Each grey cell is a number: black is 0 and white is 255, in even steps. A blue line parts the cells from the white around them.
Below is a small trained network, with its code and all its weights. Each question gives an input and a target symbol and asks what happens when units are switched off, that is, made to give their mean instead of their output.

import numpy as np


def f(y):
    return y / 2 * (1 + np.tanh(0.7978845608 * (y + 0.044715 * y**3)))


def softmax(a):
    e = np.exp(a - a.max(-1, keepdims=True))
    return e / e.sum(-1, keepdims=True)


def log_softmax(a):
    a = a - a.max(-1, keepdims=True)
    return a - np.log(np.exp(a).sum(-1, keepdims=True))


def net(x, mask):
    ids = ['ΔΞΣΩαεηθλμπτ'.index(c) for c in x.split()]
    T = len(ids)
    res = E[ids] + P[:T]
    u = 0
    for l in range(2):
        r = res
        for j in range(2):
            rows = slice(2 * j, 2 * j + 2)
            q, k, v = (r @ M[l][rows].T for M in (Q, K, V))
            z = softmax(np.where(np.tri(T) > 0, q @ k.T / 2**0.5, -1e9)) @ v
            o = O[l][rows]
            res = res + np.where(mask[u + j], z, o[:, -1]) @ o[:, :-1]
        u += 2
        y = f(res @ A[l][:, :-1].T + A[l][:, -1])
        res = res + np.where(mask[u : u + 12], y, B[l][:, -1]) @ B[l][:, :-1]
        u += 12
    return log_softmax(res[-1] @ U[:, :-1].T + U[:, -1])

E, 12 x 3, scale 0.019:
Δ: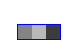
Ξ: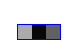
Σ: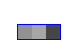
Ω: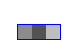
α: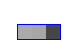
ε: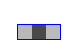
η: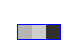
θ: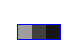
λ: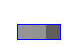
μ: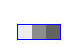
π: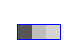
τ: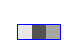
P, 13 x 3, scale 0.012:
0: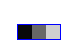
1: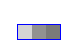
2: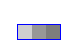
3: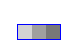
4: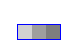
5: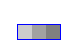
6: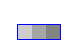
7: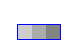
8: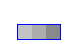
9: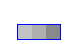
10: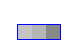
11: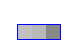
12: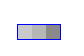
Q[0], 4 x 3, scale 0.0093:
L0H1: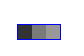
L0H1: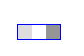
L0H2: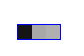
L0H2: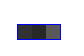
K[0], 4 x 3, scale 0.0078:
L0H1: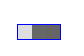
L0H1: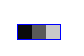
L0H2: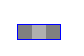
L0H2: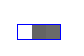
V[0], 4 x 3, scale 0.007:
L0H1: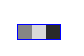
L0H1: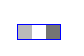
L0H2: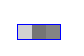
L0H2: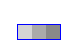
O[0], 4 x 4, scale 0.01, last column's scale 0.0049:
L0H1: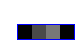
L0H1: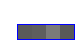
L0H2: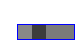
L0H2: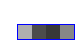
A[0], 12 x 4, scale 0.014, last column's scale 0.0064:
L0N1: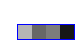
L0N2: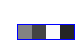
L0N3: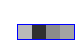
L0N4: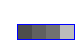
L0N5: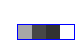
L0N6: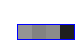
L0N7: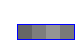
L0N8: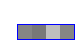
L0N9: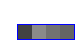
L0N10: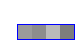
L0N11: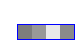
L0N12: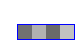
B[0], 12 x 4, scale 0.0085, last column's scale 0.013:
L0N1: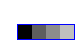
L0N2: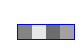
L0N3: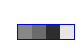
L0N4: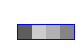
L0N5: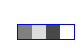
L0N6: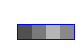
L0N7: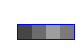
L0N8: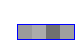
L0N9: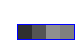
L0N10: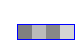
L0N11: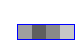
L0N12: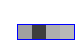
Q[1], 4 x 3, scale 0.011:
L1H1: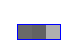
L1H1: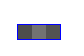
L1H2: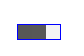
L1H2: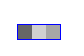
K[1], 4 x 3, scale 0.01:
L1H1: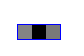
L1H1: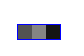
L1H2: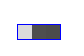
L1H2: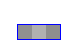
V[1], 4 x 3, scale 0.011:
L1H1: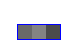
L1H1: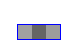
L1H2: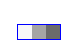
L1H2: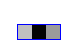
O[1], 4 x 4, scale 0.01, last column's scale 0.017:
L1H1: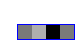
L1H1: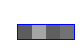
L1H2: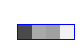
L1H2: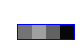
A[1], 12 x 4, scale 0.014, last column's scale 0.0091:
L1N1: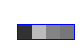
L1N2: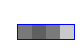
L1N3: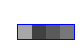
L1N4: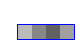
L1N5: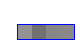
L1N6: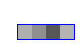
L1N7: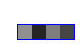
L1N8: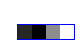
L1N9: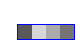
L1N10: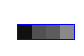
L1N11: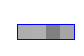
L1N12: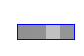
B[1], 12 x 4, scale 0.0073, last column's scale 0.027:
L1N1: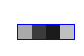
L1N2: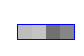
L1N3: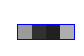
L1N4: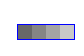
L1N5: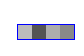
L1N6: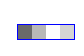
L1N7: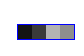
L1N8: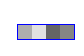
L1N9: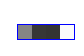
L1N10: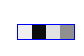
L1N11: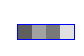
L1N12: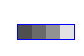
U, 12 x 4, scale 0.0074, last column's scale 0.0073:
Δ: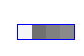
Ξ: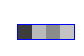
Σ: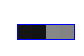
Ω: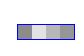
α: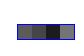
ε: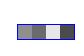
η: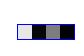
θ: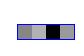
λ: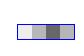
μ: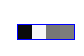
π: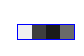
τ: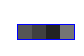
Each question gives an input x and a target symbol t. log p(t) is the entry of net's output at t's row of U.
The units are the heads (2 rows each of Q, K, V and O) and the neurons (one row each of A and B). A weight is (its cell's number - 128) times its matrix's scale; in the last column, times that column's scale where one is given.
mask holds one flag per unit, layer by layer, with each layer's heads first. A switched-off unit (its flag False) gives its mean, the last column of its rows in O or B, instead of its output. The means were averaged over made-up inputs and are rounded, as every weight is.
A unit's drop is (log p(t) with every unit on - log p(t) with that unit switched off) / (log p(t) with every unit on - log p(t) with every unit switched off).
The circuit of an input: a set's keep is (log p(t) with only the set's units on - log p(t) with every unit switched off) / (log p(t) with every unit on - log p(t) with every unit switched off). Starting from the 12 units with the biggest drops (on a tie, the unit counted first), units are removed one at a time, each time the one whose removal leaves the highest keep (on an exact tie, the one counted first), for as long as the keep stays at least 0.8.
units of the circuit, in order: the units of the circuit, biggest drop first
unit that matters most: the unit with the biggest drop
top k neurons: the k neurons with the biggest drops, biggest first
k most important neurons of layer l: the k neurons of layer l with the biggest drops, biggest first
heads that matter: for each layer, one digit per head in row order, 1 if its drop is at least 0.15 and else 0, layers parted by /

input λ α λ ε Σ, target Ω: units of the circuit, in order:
[L1N9 L1N1 L1H2]
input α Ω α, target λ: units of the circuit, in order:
[L1H2 L1N9 L1N12]
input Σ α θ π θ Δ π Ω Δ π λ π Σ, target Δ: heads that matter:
10 / 01
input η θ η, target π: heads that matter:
10 / 11
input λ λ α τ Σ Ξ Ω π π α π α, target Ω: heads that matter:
11 / 01
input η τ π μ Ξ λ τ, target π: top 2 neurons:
[L1N3 L0N5]
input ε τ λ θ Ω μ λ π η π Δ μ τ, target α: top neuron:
[L0N1]
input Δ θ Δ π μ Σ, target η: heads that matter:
11 / 01
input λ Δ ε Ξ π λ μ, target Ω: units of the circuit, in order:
[L1N9 L1N1]
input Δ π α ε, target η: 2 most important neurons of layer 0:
[L0N9 L0N4]
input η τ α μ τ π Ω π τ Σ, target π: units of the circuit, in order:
[L1H2 L0H1 L0N9]
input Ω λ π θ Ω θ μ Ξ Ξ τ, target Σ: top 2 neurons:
[L0N1 L1N9]
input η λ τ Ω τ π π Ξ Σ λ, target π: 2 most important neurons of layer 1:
[L1N3 L1N12]
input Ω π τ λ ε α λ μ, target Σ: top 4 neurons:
[L0N1 L1N9 L1N12 L0N2]
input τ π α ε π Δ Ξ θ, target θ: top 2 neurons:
[L0N5 L1N1]
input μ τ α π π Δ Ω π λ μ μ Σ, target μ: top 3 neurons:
[L0N5 L1N9 L1N6]
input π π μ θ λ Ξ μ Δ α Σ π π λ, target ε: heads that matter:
01 / 10
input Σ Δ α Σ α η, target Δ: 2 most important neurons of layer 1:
[L1N3 L1N9]
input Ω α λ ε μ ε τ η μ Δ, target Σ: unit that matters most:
L1H2
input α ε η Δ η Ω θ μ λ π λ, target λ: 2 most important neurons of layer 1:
[L1N9 L1N6]
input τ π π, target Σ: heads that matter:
00 / 11
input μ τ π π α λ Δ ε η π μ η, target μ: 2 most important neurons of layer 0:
[L0N5 L0N11]
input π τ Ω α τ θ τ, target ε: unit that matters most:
L0H2
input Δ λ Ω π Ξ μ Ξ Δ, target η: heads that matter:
10 / 01
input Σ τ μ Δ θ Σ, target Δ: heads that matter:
11 / 01
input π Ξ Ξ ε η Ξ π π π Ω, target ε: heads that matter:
01 / 11
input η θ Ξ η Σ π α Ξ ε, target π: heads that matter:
11 / 11
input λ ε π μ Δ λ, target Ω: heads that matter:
10 / 01
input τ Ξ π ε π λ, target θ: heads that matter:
01 / 01
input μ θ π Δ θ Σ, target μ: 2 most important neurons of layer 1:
[L1N6 L1N9]
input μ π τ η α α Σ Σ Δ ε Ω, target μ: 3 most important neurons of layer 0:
[L0N5 L0N3 L0N2]
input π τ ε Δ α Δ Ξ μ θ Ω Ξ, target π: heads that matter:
01 / 10
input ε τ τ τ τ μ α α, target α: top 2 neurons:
[L1N9 L0N11]
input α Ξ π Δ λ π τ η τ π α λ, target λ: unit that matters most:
L0H1
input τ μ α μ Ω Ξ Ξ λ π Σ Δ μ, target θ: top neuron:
[L0N1]
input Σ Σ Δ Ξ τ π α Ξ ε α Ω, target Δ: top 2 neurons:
[L0N2 L1N9]
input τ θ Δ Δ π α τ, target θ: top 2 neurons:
[L0N1 L0N3]
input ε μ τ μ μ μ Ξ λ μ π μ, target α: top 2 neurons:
[L0N1 L1N9]
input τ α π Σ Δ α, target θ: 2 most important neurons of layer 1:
[L1N1 L1N12]
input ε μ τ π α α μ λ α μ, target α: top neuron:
[L0N1]
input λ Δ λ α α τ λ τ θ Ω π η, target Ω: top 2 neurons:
[L1N9 L1N1]
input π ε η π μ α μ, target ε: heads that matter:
01 / 10
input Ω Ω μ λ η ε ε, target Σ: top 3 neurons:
[L0N1 L1N9 L1N12]
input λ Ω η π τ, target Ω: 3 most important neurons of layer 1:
[L1N9 L1N1 L1N3]
